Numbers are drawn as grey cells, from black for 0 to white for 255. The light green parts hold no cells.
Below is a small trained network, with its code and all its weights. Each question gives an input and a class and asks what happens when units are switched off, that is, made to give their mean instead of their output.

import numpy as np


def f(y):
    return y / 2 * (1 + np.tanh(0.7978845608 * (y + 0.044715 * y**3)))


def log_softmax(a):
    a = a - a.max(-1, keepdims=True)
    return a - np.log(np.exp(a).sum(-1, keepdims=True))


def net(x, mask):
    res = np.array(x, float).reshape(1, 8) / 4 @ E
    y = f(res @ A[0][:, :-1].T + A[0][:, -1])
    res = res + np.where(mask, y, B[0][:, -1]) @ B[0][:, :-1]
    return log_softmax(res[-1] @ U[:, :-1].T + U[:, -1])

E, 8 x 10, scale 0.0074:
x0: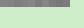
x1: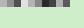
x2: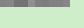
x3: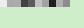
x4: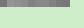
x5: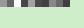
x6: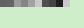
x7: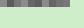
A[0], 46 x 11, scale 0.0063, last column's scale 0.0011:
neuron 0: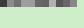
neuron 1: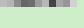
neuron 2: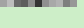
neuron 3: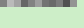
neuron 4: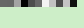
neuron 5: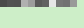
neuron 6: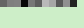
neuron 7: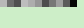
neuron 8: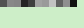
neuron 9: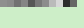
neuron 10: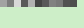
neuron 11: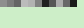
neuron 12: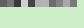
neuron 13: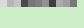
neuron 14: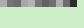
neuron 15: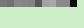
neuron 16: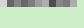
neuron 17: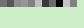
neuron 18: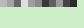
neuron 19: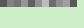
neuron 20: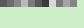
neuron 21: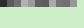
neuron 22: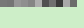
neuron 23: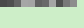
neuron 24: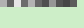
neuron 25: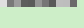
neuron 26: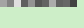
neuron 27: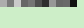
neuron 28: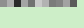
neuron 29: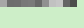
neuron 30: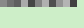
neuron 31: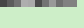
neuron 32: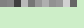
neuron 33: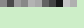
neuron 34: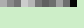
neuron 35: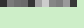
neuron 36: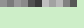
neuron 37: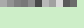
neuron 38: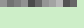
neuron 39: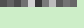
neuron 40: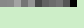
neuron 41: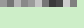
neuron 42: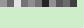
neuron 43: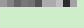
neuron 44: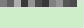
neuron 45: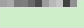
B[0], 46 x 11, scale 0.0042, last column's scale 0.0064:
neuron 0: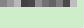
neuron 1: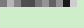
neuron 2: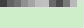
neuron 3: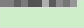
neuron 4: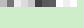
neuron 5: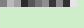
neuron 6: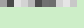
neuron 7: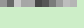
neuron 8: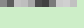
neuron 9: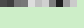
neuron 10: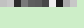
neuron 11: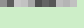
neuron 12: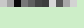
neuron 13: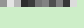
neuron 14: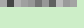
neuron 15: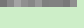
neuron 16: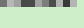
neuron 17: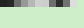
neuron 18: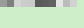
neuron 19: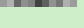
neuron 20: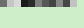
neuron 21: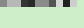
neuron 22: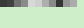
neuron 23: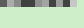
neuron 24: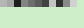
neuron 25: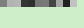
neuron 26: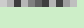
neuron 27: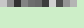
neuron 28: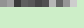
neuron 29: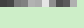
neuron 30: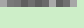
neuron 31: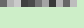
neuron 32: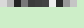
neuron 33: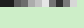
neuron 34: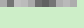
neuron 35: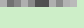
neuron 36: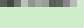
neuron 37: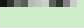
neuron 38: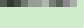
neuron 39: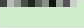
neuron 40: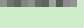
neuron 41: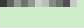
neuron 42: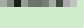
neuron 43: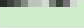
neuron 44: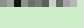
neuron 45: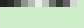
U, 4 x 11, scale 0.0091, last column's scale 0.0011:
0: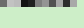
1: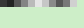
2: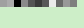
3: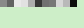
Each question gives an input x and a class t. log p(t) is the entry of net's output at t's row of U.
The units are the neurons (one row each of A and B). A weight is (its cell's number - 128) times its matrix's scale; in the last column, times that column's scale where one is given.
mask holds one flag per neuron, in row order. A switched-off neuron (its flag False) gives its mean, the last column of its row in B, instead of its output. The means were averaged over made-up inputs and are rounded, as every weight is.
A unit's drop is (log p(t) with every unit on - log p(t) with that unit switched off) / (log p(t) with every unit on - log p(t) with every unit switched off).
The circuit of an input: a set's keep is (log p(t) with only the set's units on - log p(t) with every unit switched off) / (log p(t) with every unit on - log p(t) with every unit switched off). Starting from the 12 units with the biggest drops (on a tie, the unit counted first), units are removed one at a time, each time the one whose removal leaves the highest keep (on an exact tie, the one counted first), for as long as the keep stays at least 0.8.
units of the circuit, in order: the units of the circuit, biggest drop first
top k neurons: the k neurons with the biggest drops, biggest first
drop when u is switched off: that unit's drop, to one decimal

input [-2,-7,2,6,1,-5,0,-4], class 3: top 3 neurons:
[neuron 4; neuron 8; neuron 6]
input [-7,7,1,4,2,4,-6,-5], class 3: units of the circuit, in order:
[neuron 18]
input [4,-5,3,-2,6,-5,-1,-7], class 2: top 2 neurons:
[neuron 32; neuron 18]
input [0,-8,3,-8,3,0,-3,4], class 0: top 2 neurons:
[neuron 5; neuron 39]
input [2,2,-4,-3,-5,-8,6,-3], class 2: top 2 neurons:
[neuron 12; neuron 32]
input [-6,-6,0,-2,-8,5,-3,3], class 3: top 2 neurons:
[neuron 4; neuron 6]
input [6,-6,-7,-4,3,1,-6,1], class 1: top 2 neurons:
[neuron 45; neuron 43]
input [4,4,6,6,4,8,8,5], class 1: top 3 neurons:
[neuron 33; neuron 41; neuron 17]
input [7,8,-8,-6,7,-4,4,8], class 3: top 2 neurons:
[neuron 18; neuron 11]
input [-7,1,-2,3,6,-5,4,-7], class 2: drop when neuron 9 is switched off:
0.1
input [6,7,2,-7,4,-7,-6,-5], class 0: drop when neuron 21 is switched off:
0.2
